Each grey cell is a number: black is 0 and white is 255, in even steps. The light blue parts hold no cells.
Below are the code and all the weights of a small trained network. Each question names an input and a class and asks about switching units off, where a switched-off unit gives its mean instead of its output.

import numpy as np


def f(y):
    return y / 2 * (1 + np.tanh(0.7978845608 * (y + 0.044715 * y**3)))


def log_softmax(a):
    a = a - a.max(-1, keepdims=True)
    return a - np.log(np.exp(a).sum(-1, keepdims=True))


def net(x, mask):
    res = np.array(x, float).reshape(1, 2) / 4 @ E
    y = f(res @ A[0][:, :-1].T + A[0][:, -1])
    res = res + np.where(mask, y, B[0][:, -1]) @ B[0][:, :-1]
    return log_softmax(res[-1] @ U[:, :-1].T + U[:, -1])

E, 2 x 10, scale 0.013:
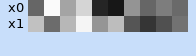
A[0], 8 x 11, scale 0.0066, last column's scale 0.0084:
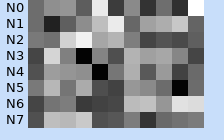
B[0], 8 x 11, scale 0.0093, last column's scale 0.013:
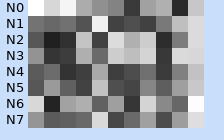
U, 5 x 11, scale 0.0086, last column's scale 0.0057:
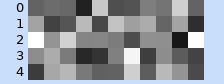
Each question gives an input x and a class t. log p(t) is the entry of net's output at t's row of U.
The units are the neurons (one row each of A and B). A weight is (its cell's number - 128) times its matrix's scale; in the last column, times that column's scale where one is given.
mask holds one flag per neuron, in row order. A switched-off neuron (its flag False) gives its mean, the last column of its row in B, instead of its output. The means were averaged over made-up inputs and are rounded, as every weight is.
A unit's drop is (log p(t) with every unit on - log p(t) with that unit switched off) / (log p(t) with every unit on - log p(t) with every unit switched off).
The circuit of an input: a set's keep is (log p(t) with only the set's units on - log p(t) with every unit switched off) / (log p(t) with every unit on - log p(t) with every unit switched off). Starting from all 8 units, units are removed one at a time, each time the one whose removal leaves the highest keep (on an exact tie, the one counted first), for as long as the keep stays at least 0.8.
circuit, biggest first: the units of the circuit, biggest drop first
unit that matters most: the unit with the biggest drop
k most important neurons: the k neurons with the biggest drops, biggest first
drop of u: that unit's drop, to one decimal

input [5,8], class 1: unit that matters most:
N2
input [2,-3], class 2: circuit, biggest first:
(N2; N1)
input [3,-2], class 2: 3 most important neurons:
(N1; N2; N6)
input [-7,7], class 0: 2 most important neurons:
(N1; N6)
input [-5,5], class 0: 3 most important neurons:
(N1; N6; N3)
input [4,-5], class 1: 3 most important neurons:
(N3; N6; N1)
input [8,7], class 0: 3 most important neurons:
(N7; N5; N4)
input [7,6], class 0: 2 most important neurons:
(N7; N5)
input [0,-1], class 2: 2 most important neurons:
(N2; N3)
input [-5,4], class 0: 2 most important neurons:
(N1; N6)
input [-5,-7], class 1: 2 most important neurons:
(N3; N6)
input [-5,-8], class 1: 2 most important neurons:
(N3; N6)
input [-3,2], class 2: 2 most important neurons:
(N5; N4)
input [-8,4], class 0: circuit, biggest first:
(N1)
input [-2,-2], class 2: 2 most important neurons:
(N2; N3)
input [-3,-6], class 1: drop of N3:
0.2
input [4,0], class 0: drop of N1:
-0.1
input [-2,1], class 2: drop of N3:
0.2
